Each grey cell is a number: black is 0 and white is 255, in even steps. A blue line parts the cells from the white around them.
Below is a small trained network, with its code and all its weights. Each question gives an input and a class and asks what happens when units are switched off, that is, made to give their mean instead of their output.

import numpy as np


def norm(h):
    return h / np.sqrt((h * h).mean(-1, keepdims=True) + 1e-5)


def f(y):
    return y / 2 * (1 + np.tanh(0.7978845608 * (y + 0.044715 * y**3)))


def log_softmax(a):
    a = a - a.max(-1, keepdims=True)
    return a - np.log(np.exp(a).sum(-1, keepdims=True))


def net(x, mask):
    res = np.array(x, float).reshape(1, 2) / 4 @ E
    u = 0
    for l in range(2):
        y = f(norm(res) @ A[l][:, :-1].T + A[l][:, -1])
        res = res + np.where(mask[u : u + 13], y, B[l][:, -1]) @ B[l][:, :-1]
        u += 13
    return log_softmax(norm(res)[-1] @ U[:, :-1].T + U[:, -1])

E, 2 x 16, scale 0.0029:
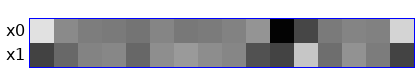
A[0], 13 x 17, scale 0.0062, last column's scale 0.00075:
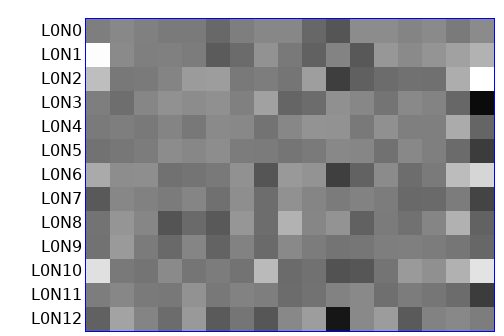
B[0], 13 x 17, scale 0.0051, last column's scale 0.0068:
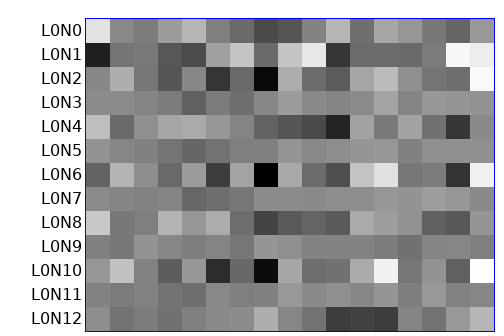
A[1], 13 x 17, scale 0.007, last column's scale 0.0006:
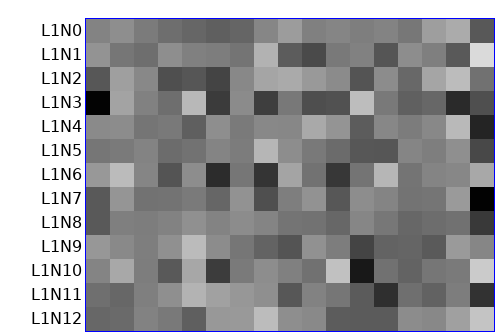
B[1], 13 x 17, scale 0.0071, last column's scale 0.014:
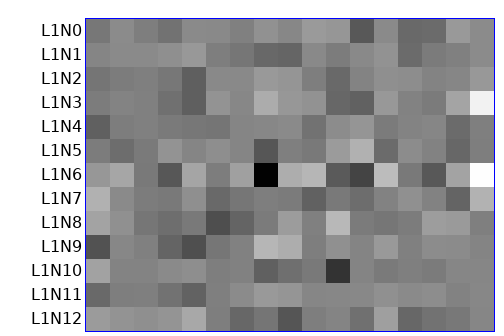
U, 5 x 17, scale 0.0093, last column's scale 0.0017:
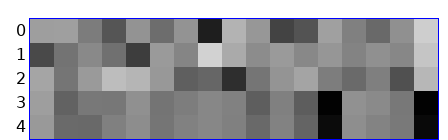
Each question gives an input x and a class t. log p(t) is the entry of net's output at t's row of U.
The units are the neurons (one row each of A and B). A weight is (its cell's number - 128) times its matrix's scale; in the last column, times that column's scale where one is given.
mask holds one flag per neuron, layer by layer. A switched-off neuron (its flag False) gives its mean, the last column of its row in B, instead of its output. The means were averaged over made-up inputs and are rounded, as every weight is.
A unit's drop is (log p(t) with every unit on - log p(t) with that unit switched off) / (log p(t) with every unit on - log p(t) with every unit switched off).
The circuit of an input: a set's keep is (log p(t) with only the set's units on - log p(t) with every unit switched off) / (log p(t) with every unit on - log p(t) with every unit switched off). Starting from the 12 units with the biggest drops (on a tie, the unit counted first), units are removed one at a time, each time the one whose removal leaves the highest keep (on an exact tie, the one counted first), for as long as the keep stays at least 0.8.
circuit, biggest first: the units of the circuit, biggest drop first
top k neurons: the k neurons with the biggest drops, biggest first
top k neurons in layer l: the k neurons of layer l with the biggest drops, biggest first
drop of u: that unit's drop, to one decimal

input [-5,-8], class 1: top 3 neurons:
[L0N10, L0N2, L0N6]
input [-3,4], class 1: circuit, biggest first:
[L0N10, L0N2, L1N6, L0N6]
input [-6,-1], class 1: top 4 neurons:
[L1N6, L0N10, L0N2, L0N6]
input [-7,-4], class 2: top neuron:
[L0N1]
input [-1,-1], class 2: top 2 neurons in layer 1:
[L1N6, L1N3]
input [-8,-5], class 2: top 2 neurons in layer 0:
[L0N1, L0N2]
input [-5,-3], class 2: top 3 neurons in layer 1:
[L1N6, L1N3, L1N10]
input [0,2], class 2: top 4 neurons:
[L0N6, L0N2, L0N10, L0N1]
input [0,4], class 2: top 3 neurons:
[L0N6, L0N2, L0N10]
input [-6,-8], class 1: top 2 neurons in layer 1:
[L1N9, L1N6]
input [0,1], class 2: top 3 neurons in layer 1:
[L1N6, L1N3, L1N12]
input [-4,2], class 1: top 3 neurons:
[L0N10, L0N2, L1N6]
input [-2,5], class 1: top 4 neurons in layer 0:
[L0N10, L0N2, L0N6, L0N12]
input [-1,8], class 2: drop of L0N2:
1.1
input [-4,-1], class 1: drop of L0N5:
0.0
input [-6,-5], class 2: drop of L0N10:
0.9
